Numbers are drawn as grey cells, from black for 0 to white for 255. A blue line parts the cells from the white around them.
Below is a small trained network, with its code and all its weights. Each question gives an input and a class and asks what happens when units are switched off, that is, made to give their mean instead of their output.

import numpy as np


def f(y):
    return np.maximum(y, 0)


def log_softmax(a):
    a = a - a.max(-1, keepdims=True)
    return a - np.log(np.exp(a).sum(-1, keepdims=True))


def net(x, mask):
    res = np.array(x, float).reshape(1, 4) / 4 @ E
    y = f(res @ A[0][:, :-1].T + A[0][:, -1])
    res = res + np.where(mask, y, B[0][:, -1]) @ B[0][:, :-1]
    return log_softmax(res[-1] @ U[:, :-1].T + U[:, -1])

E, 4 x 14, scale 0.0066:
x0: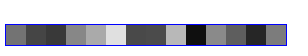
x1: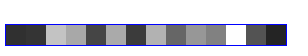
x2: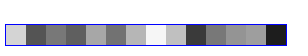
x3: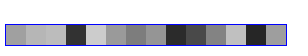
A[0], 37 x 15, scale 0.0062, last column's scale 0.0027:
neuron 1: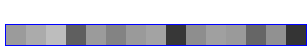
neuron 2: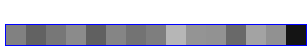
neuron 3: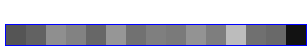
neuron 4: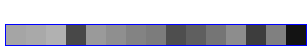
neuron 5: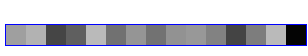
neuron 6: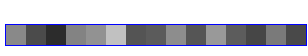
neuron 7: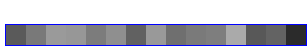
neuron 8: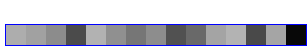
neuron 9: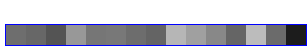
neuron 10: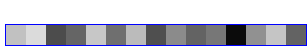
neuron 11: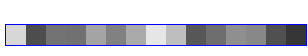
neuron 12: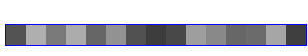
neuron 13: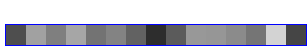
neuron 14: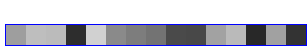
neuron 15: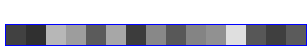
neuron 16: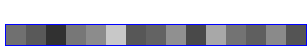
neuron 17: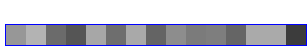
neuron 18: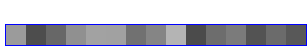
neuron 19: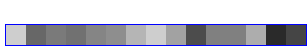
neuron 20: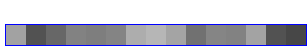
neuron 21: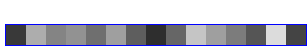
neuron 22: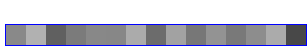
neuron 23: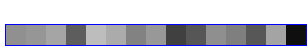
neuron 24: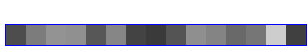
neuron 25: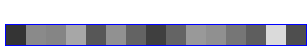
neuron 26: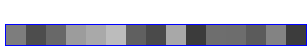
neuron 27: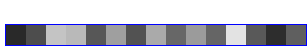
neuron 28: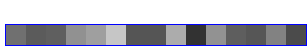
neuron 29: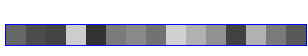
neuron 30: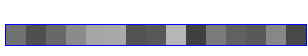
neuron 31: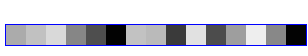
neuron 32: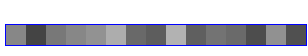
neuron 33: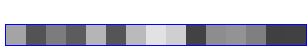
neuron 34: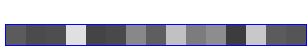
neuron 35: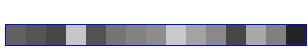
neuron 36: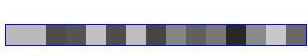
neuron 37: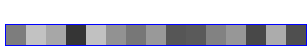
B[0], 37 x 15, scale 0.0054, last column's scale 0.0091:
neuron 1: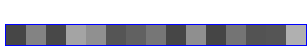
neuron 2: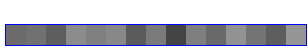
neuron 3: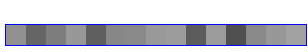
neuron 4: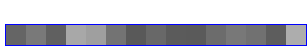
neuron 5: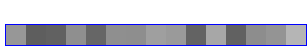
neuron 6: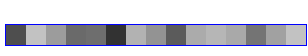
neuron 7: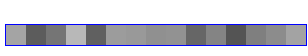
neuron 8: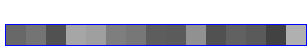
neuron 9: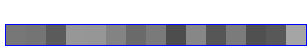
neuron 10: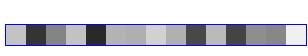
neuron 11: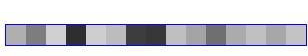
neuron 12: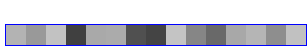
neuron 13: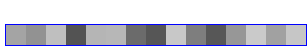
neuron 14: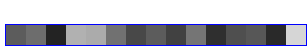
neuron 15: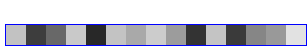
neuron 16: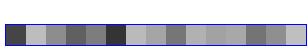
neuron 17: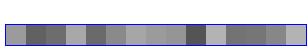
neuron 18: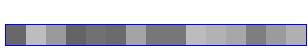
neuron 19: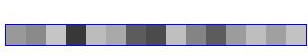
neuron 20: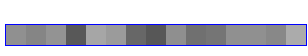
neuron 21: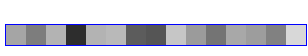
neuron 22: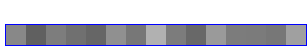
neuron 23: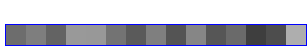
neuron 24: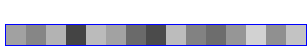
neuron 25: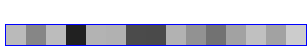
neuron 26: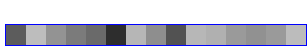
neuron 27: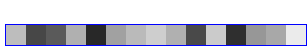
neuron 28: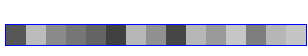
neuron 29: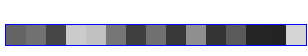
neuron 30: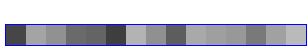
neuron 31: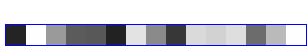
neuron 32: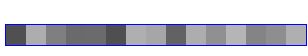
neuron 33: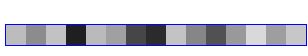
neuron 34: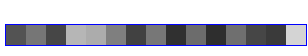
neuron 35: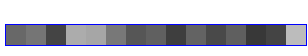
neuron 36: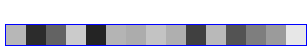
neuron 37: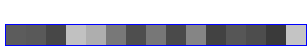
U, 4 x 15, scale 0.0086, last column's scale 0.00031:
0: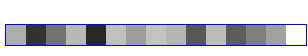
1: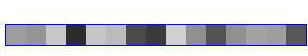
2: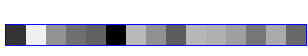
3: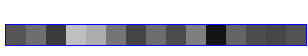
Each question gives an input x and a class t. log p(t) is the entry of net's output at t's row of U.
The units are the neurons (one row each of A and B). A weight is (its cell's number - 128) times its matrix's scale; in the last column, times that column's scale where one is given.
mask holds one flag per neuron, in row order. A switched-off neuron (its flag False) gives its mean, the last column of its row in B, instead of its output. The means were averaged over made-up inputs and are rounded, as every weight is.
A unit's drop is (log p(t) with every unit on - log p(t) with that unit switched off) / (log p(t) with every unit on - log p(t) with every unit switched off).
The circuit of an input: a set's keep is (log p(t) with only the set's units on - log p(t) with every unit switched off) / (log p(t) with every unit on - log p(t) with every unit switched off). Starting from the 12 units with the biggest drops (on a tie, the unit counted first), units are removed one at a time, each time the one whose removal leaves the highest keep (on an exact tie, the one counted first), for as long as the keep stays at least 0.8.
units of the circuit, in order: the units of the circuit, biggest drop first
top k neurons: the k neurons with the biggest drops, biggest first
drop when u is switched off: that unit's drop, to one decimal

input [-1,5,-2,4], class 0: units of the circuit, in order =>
(neuron 15)
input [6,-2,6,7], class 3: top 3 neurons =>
(neuron 14; neuron 37; neuron 31)
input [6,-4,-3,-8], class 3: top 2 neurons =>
(neuron 29; neuron 34)
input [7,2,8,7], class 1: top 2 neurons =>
(neuron 33; neuron 11)
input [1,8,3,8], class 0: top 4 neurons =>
(neuron 27; neuron 15; neuron 29; neuron 34)
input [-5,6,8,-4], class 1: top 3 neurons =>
(neuron 33; neuron 11; neuron 19)
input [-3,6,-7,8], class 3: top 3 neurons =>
(neuron 14; neuron 37; neuron 1)
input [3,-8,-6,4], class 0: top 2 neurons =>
(neuron 10; neuron 36)
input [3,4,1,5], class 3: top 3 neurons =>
(neuron 14; neuron 10; neuron 36)
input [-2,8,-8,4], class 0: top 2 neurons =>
(neuron 15; neuron 27)
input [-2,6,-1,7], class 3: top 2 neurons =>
(neuron 14; neuron 10)
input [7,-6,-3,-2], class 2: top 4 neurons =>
(neuron 6; neuron 28; neuron 16; neuron 26)
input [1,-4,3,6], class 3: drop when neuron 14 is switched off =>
0.2
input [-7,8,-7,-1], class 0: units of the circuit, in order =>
(neuron 27)
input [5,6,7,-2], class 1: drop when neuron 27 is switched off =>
-0.1
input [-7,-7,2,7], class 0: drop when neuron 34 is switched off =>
0.1
